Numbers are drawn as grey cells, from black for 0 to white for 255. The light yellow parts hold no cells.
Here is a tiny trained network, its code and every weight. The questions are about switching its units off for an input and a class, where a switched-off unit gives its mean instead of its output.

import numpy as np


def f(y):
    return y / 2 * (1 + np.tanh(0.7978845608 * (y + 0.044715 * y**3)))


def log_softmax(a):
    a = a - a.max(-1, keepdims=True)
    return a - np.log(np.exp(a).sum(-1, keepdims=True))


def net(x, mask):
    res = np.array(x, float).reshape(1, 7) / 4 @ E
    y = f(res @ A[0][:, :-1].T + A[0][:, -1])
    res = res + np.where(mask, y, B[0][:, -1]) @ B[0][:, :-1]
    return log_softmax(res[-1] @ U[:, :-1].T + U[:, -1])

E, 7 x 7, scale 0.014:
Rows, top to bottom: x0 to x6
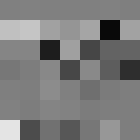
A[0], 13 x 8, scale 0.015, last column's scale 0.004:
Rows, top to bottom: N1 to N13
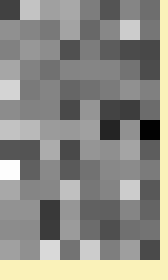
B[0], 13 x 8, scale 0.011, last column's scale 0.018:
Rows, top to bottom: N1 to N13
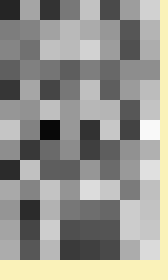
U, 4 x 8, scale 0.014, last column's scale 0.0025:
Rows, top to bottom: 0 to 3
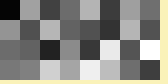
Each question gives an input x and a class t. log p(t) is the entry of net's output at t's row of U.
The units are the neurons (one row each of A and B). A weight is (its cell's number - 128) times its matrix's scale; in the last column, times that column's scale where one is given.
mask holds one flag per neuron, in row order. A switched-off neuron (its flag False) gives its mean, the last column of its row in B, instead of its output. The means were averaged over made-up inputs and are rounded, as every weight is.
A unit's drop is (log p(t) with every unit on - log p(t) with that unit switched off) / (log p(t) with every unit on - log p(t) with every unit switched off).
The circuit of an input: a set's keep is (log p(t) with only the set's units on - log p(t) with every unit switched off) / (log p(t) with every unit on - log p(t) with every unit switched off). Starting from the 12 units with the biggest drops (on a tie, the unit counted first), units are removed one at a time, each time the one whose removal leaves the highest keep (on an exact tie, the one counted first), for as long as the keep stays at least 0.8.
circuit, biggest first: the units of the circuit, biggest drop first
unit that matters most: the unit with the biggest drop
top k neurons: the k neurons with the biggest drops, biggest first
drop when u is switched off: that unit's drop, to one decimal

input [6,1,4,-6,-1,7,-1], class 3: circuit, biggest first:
(N10)
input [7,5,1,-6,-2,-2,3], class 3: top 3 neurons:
(N10, N2, N8)
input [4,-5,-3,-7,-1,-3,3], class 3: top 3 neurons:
(N7, N10, N2)
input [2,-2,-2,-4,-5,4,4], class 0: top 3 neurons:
(N7, N6, N9)
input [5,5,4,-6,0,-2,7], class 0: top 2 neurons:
(N9, N5)
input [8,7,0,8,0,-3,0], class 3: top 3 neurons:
(N6, N3, N8)
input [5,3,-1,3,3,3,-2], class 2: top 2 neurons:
(N7, N10)
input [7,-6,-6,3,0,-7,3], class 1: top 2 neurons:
(N7, N8)
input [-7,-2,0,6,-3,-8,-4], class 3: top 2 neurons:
(N7, N9)
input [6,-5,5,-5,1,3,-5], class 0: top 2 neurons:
(N7, N13)
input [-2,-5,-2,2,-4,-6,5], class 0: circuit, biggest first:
(N7, N9)
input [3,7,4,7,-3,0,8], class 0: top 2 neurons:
(N9, N5)
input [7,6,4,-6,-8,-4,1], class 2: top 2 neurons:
(N7, N6)
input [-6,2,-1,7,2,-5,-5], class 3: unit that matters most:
N6
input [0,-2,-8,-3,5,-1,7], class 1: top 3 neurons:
(N13, N1, N8)
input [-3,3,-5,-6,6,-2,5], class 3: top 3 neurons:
(N10, N1, N2)
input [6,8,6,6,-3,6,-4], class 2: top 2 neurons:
(N7, N13)
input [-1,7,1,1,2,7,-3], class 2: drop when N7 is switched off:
1.5
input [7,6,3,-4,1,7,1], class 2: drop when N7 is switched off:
1.9
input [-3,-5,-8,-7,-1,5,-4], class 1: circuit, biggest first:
(N8)
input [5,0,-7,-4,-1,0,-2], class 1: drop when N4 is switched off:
0.0
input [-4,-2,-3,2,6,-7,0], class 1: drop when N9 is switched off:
0.1
